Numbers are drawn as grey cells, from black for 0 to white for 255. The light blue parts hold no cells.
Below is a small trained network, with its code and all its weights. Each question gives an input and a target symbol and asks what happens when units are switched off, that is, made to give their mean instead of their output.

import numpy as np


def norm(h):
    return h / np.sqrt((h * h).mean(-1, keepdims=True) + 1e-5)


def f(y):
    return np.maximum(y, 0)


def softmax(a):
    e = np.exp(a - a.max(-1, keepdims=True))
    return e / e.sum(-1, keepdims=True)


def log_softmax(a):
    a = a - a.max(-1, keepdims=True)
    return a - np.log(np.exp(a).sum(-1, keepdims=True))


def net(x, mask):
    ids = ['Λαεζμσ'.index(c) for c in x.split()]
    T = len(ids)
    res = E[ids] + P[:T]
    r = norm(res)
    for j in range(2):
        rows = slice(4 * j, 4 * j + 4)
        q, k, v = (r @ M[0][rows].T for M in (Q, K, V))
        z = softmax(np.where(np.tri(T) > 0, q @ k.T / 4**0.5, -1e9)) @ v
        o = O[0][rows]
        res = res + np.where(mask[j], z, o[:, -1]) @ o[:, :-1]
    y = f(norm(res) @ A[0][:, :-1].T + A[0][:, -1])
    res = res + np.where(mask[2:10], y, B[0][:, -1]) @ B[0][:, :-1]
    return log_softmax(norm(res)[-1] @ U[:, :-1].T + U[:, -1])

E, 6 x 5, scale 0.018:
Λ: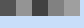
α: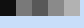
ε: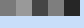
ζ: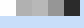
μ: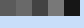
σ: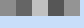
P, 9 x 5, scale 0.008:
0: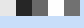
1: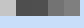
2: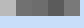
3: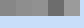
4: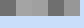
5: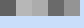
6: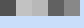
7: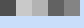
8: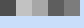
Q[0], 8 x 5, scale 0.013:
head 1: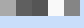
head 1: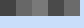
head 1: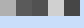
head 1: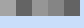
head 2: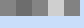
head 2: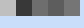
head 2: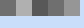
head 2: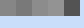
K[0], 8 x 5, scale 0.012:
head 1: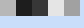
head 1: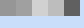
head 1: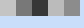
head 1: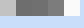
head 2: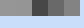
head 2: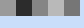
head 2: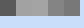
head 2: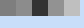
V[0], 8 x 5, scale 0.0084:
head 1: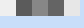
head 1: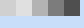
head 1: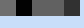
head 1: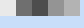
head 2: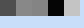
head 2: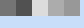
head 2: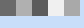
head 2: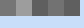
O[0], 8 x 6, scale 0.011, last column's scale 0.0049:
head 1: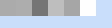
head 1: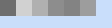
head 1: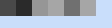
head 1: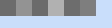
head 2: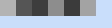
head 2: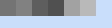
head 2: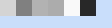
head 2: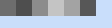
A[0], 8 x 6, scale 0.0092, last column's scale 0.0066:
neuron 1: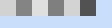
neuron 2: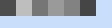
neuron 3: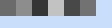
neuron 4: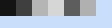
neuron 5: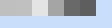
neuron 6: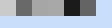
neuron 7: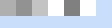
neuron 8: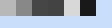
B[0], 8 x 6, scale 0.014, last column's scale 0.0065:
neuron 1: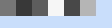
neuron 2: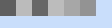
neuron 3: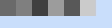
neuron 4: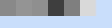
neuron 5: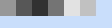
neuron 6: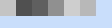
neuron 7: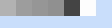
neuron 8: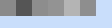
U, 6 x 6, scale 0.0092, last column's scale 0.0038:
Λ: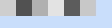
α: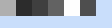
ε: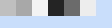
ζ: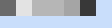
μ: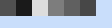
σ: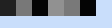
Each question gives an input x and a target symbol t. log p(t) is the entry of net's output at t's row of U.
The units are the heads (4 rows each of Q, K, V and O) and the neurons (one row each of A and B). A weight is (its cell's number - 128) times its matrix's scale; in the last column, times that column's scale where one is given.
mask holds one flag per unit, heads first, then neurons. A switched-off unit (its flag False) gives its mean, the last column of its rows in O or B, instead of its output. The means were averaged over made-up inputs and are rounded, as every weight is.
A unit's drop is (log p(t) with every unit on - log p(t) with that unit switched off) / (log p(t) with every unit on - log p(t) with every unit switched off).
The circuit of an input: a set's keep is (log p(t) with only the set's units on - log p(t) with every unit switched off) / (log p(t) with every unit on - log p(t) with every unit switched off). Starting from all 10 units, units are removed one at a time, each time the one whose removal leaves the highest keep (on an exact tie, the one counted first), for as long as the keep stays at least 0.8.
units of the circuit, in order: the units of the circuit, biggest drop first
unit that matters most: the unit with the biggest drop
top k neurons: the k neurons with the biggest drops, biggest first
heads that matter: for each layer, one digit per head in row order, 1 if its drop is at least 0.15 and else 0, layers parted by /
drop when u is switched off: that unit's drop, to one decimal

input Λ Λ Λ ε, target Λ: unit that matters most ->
head 2
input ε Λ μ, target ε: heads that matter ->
11
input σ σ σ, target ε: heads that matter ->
01
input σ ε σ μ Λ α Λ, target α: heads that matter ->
11
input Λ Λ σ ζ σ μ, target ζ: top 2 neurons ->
[neuron 2; neuron 1]
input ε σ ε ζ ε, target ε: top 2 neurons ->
[neuron 4; neuron 1]
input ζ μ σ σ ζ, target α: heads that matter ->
00
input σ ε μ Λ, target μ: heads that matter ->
10
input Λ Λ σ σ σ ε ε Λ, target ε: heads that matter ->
10
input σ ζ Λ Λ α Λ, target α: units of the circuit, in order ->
[head 1; head 2]
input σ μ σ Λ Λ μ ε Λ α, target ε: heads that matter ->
10
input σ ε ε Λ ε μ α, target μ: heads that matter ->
10
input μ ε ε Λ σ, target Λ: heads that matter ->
01
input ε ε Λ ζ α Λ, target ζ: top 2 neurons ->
[neuron 5; neuron 6]
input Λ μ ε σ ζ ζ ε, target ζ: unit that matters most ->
head 1
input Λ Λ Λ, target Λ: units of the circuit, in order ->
[head 2; neuron 7]
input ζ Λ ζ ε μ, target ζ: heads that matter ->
11
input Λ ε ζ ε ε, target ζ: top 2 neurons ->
[neuron 2; neuron 5]
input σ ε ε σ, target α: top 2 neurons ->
[neuron 7; neuron 1]
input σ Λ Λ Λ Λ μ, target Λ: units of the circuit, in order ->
[head 2]
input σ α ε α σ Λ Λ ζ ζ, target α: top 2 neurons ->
[neuron 6; neuron 5]
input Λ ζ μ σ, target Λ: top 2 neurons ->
[neuron 1; neuron 7]
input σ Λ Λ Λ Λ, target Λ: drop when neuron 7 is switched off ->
0.1
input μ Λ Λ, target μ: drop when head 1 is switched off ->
0.8
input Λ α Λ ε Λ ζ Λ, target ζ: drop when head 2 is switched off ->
0.3
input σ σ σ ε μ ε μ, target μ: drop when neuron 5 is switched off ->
0.1
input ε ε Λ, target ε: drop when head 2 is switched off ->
0.6
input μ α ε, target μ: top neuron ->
[neuron 5]
